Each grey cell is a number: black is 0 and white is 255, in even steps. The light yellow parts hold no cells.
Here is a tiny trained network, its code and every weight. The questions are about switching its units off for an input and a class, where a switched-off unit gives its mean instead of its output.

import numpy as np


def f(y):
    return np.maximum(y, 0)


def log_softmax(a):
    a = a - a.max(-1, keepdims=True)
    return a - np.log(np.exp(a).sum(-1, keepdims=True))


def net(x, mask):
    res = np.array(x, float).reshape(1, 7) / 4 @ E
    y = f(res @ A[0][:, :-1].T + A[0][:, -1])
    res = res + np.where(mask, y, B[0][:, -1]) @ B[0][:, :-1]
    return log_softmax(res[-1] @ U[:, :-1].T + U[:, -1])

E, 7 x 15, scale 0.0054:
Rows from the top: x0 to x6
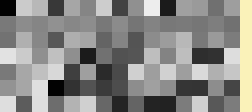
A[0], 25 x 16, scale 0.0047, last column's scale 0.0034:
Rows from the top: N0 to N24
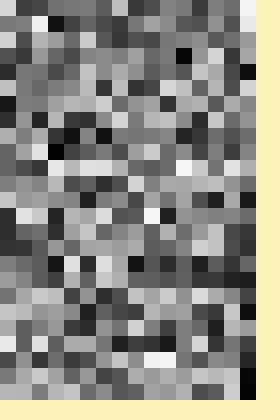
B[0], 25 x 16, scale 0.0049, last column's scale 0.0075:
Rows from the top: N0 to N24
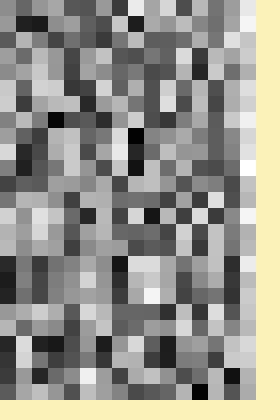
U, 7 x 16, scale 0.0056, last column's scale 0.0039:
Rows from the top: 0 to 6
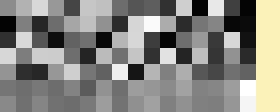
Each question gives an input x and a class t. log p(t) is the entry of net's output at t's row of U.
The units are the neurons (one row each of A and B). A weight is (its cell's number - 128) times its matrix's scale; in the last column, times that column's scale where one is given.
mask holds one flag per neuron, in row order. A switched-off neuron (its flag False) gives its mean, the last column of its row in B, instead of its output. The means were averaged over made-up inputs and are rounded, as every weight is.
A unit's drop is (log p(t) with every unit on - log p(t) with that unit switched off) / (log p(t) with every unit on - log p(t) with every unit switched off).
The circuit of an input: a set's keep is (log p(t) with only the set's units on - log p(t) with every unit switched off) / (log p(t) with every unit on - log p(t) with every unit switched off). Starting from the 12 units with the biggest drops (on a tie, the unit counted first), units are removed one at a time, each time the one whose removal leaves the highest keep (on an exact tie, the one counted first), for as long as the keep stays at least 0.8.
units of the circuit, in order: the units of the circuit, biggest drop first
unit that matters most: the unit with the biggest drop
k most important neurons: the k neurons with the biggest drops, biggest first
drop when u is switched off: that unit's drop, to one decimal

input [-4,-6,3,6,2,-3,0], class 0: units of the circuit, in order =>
(N19; N24)
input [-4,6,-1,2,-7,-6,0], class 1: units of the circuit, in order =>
(N16; N17)
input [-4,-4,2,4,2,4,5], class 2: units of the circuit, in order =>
(N21)
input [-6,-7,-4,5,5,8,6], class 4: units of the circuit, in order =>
(N8; N1)
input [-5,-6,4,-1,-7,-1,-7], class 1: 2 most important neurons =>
(N16; N17)
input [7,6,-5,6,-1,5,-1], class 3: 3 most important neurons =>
(N13; N9; N10)
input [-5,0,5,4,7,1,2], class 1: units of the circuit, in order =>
(N18; N23)
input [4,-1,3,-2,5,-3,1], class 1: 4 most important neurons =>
(N23; N18; N5; N9)
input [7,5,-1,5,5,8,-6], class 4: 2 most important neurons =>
(N9; N1)
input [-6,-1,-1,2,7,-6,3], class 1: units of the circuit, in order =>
(N18; N23; N11)
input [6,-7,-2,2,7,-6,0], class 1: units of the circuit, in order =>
(N23; N18)
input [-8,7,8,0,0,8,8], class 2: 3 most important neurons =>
(N21; N2; N13)
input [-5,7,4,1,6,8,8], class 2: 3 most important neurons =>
(N21; N2; N10)
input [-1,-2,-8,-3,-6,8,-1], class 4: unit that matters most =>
N8
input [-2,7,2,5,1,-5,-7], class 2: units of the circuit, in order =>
(N7; N22)
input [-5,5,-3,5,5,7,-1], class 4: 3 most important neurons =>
(N8; N1; N13)
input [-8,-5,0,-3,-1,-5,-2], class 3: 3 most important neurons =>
(N5; N0; N1)
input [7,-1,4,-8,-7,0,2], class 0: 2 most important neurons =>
(N4; N14)
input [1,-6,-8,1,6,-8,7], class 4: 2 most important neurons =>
(N10; N7)
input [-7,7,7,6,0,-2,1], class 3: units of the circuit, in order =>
(N5)
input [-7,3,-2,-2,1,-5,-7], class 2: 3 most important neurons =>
(N7; N22; N13)
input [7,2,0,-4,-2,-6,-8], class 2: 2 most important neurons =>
(N7; N22)
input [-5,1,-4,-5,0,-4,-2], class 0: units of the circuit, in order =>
(N15; N3)
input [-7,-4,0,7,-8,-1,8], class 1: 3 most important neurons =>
(N16; N17; N0)
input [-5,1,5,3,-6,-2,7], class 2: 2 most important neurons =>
(N21; N2)
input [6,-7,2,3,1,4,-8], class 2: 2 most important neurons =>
(N22; N7)
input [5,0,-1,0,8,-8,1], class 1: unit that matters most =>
N23
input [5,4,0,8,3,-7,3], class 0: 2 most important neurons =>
(N24; N19)
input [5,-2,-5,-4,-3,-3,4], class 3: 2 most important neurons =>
(N6; N13)
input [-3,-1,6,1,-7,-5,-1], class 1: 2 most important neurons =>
(N16; N17)
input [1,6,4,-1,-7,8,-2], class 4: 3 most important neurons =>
(N9; N1; N8)
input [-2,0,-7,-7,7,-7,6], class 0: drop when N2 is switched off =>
-0.1
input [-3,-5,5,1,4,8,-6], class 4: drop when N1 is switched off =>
0.3
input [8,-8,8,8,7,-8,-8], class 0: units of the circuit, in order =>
(N24)
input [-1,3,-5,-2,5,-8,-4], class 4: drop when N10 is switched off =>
0.8
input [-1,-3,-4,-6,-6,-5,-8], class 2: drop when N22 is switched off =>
0.5
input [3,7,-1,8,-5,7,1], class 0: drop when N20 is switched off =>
0.1
